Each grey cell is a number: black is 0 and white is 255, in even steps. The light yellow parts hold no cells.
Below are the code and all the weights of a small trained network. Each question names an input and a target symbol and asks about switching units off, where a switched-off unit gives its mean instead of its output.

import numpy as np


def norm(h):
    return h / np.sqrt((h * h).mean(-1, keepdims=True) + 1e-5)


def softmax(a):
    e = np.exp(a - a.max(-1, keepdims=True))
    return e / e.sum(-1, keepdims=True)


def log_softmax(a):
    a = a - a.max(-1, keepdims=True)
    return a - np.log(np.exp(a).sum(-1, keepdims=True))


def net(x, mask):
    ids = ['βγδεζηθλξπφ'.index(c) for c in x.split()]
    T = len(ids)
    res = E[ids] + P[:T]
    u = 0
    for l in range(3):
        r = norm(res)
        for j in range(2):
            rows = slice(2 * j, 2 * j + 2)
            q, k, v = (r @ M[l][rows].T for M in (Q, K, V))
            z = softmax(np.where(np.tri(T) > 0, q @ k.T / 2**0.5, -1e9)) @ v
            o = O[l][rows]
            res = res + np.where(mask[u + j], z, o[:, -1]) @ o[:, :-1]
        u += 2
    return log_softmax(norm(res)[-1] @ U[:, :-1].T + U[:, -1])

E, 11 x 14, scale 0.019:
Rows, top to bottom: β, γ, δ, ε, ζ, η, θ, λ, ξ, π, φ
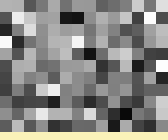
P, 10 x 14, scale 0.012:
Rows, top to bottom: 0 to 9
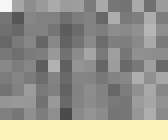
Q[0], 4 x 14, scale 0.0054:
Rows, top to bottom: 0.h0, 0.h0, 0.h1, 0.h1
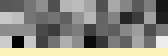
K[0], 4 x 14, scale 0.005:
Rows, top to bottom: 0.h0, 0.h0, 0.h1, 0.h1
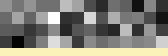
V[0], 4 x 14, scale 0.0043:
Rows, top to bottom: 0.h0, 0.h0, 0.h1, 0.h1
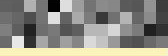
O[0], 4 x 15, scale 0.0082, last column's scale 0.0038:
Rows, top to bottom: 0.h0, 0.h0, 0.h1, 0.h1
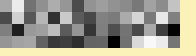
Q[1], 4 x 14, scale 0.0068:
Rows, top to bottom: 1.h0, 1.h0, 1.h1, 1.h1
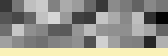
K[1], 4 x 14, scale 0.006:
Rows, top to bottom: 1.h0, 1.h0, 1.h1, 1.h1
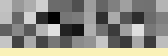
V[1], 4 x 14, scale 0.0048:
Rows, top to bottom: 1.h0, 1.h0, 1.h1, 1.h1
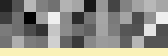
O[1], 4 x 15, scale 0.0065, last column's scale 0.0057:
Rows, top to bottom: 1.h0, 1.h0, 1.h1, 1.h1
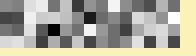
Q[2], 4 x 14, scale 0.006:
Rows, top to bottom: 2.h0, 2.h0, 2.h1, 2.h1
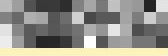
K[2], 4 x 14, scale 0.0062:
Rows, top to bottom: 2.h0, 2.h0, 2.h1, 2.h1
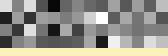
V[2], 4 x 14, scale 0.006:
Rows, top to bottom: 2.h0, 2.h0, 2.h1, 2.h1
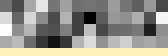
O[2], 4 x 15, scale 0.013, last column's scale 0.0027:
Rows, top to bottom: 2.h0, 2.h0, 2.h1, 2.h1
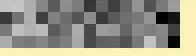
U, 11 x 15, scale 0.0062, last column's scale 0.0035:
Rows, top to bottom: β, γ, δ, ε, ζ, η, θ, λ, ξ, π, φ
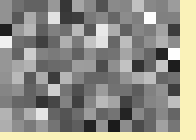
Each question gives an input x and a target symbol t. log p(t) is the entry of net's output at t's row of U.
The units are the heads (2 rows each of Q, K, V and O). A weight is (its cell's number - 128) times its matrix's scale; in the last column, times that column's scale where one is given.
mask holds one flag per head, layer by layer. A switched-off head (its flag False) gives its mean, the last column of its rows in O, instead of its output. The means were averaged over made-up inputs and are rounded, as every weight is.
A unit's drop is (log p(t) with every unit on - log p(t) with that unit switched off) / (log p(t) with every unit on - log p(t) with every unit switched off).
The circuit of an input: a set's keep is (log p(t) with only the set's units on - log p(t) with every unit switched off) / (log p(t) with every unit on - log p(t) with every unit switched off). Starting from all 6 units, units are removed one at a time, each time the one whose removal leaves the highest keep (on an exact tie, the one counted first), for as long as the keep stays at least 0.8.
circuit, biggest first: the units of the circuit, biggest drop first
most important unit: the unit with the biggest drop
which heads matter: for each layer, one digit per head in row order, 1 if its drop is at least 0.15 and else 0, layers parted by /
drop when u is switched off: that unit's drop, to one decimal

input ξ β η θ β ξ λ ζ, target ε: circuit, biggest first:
2.h0, 2.h1
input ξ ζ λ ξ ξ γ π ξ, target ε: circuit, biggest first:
2.h0, 2.h1, 1.h0, 0.h0
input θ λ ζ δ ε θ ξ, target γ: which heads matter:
11 / 11 / 00
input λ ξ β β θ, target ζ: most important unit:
2.h0
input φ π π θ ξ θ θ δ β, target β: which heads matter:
10 / 01 / 10
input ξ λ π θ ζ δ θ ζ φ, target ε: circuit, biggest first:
1.h0, 2.h0, 2.h1
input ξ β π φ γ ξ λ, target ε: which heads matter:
10 / 00 / 11
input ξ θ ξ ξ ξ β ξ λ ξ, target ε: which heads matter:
10 / 10 / 11
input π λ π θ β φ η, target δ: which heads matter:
01 / 11 / 01
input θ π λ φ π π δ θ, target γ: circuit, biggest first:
0.h1, 1.h0, 2.h1
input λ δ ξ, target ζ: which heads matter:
00 / 10 / 10
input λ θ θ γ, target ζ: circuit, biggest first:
2.h0, 1.h0, 0.h0, 2.h1
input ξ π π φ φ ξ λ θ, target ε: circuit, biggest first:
2.h0, 2.h1
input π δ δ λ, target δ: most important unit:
2.h1
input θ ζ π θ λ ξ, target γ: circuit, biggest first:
0.h1, 1.h0
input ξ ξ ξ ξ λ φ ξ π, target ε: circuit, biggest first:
2.h0, 2.h1
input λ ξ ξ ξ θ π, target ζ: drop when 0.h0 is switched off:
0.1
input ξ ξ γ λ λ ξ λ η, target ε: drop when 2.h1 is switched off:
0.4
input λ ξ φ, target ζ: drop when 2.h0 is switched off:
0.3
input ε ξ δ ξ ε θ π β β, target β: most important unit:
0.h0
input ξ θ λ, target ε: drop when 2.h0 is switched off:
0.4
